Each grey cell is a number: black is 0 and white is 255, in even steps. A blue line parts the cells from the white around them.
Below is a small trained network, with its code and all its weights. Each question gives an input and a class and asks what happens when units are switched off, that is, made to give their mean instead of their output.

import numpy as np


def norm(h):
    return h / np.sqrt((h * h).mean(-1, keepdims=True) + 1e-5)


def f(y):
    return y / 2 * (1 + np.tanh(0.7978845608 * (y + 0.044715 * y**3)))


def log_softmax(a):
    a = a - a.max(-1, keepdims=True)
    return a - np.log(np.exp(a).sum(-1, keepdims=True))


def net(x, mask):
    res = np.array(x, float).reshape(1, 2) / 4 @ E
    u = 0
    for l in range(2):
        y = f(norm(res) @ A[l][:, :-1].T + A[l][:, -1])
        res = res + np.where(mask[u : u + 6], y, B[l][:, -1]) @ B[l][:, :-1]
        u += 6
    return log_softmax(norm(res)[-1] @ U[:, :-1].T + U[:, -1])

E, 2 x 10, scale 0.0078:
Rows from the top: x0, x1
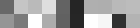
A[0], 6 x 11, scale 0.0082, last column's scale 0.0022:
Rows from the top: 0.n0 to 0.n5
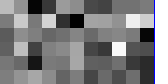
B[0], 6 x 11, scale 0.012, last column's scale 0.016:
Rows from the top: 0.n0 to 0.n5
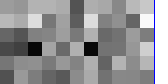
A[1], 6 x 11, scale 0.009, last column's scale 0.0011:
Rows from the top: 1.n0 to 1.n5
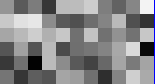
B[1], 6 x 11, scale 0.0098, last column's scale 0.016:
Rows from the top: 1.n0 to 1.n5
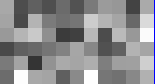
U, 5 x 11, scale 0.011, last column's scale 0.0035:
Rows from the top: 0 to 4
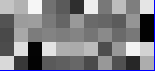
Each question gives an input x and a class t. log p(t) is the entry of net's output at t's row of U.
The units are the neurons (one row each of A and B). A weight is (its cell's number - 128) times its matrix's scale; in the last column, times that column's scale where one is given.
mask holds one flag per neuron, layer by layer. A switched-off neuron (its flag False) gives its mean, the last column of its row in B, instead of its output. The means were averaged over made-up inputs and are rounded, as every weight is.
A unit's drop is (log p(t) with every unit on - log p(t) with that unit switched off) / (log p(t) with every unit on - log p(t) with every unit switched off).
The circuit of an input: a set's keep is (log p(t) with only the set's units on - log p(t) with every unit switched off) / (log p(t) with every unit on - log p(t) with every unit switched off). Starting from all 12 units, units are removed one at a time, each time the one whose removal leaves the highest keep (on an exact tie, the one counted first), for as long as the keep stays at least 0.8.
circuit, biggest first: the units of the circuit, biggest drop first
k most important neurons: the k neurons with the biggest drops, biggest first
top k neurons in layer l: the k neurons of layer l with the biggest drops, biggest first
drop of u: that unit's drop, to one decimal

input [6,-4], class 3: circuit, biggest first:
(0.n3)
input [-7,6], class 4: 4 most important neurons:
(0.n1 0.n0 1.n2 0.n3)
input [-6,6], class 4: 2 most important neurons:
(0.n1 0.n0)
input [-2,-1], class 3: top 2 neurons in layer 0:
(0.n1 0.n3)
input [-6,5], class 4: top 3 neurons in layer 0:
(0.n1 0.n0 0.n3)
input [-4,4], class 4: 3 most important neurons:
(0.n1 0.n0 0.n3)
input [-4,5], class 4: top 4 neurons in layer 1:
(1.n2 1.n5 1.n1 1.n0)
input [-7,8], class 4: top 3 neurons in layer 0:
(0.n1 0.n0 0.n4)
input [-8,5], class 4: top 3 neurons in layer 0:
(0.n1 0.n0 0.n3)
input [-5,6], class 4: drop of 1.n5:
0.1
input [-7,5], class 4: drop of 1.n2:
0.2
